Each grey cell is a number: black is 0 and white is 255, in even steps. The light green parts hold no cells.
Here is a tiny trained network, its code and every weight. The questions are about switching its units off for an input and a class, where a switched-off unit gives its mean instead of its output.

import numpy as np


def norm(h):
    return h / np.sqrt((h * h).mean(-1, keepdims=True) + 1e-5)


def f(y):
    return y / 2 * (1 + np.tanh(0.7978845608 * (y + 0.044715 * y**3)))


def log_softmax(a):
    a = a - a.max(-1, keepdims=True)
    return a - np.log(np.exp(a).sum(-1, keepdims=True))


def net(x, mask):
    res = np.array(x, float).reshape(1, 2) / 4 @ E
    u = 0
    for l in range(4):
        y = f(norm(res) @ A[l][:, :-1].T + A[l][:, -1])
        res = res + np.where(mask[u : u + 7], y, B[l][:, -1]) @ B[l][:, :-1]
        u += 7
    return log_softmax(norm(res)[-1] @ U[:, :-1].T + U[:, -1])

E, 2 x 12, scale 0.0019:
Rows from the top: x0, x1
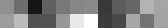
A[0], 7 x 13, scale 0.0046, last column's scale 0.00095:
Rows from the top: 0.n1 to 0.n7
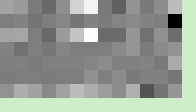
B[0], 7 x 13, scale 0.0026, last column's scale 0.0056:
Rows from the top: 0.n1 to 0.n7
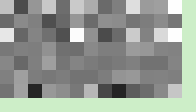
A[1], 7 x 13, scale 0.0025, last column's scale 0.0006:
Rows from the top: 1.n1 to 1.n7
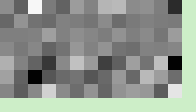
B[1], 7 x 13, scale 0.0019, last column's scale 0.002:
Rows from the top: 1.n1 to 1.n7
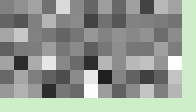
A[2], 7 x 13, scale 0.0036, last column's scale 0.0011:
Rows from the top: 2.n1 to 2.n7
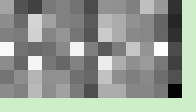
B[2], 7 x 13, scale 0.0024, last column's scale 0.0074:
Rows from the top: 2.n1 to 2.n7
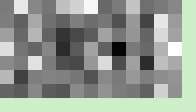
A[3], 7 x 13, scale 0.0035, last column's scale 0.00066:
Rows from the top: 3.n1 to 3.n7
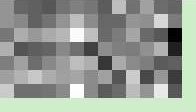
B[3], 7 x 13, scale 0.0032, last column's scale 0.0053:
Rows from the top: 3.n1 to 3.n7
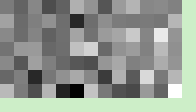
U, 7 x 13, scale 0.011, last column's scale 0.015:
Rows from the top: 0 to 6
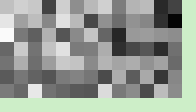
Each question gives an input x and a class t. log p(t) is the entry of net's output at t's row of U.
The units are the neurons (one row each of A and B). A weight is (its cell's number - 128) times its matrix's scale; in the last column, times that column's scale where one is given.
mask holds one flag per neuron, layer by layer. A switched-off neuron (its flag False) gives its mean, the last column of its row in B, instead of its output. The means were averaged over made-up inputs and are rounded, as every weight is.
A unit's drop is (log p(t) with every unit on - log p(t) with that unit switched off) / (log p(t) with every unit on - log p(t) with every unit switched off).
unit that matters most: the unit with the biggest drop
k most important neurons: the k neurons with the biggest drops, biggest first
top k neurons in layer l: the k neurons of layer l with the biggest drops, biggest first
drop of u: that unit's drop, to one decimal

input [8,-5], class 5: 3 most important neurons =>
(0.n3 0.n1 2.n4)
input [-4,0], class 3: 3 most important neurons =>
(0.n1 0.n3 0.n7)
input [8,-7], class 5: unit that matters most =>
0.n3
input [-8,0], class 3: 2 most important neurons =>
(0.n7 0.n3)
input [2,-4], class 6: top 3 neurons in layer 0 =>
(0.n7 0.n3 0.n1)
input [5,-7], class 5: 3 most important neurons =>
(1.n5 2.n4 0.n3)
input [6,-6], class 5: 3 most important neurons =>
(0.n3 2.n4 0.n1)
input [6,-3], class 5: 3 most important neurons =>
(0.n3 0.n1 2.n4)
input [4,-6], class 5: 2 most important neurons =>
(1.n5 1.n6)
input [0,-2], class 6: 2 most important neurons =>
(0.n7 0.n3)
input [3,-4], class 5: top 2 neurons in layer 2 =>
(2.n4 2.n5)
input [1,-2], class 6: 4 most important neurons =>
(0.n7 0.n3 0.n1 2.n4)
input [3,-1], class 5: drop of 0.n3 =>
0.9
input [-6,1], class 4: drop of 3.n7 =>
0.6
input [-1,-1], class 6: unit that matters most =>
0.n7
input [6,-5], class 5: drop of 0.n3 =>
0.7
